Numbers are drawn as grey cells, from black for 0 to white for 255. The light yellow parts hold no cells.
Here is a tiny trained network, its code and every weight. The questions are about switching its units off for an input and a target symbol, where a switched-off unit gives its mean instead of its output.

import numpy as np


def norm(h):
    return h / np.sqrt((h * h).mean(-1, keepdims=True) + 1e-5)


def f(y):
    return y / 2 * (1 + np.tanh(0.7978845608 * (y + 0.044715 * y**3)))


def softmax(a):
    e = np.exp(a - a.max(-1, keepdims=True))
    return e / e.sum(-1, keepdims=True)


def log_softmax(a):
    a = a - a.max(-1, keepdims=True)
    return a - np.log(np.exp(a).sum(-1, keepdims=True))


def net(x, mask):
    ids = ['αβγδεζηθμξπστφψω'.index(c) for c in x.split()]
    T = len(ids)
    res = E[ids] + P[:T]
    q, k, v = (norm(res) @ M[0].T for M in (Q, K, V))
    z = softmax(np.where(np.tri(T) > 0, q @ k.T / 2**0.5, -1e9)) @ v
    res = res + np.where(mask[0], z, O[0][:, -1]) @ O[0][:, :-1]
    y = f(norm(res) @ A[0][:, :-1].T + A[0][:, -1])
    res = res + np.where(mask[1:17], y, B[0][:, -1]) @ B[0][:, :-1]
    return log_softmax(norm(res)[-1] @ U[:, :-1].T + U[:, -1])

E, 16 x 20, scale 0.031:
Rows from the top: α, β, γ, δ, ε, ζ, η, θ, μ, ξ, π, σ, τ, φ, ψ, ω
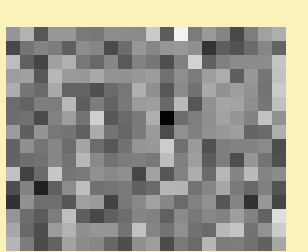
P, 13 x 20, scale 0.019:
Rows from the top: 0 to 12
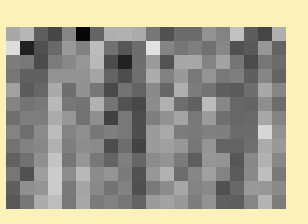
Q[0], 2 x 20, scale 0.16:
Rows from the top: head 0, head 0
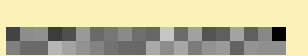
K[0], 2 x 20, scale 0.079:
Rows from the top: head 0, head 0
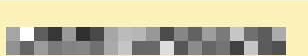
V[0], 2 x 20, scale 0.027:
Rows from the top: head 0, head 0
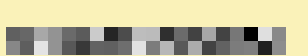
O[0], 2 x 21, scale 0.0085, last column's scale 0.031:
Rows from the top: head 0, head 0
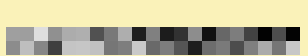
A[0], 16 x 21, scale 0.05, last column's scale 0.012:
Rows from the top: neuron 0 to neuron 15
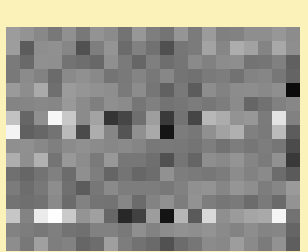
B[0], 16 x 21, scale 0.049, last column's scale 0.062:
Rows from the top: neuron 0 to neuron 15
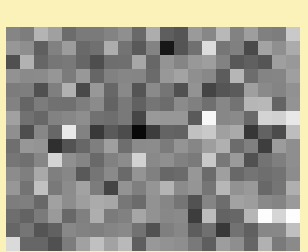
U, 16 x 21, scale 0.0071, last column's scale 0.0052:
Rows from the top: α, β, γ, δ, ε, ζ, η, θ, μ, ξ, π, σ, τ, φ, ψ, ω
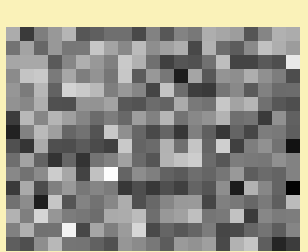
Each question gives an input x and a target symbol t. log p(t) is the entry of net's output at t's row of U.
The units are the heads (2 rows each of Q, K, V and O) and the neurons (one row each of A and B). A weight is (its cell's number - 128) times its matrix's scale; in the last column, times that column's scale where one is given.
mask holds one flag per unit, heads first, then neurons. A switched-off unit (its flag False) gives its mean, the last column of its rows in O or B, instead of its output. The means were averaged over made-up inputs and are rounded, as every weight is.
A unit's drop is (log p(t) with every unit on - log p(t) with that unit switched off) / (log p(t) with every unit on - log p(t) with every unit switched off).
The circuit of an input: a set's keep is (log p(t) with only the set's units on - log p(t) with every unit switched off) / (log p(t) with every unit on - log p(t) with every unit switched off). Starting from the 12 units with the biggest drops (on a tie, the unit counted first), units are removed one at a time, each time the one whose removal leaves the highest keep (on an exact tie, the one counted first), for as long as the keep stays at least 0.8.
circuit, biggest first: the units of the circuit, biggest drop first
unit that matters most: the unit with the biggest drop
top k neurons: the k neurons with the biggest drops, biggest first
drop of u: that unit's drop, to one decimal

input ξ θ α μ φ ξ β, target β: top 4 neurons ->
neuron 7; neuron 11; neuron 6; neuron 1
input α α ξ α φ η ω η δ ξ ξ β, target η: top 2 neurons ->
neuron 13; neuron 2
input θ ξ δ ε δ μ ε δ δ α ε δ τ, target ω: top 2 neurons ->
neuron 13; neuron 6
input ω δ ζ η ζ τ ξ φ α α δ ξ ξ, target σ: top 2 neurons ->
neuron 13; neuron 6
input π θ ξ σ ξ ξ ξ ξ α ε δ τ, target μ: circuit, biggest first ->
neuron 13; neuron 6; neuron 1; neuron 7
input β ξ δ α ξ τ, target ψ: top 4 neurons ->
neuron 4; neuron 6; neuron 13; neuron 9
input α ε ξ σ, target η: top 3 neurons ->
neuron 13; neuron 2; neuron 6
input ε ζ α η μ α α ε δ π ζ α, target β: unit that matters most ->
neuron 13
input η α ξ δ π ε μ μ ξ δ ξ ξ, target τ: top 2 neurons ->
neuron 13; neuron 6
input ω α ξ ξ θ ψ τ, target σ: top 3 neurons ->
neuron 13; neuron 6; neuron 5
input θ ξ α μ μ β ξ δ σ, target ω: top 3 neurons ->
neuron 13; neuron 6; neuron 9
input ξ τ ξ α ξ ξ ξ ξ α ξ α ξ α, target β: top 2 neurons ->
neuron 7; neuron 13
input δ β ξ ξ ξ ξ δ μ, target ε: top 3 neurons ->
neuron 13; neuron 6; neuron 0
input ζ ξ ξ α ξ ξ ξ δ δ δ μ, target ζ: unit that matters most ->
head 0
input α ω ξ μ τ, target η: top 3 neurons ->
neuron 13; neuron 2; neuron 6
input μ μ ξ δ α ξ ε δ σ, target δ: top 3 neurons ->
neuron 13; neuron 6; neuron 7
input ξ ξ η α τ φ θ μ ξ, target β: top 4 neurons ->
neuron 7; neuron 11; neuron 6; neuron 1
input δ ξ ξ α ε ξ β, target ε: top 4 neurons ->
neuron 13; neuron 6; neuron 0; neuron 7
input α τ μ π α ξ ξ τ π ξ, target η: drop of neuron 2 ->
0.4
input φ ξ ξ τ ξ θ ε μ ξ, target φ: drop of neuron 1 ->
0.1
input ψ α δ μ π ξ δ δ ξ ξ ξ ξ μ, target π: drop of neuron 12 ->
0.2
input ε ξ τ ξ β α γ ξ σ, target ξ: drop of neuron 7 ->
0.2
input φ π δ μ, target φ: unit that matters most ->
neuron 13
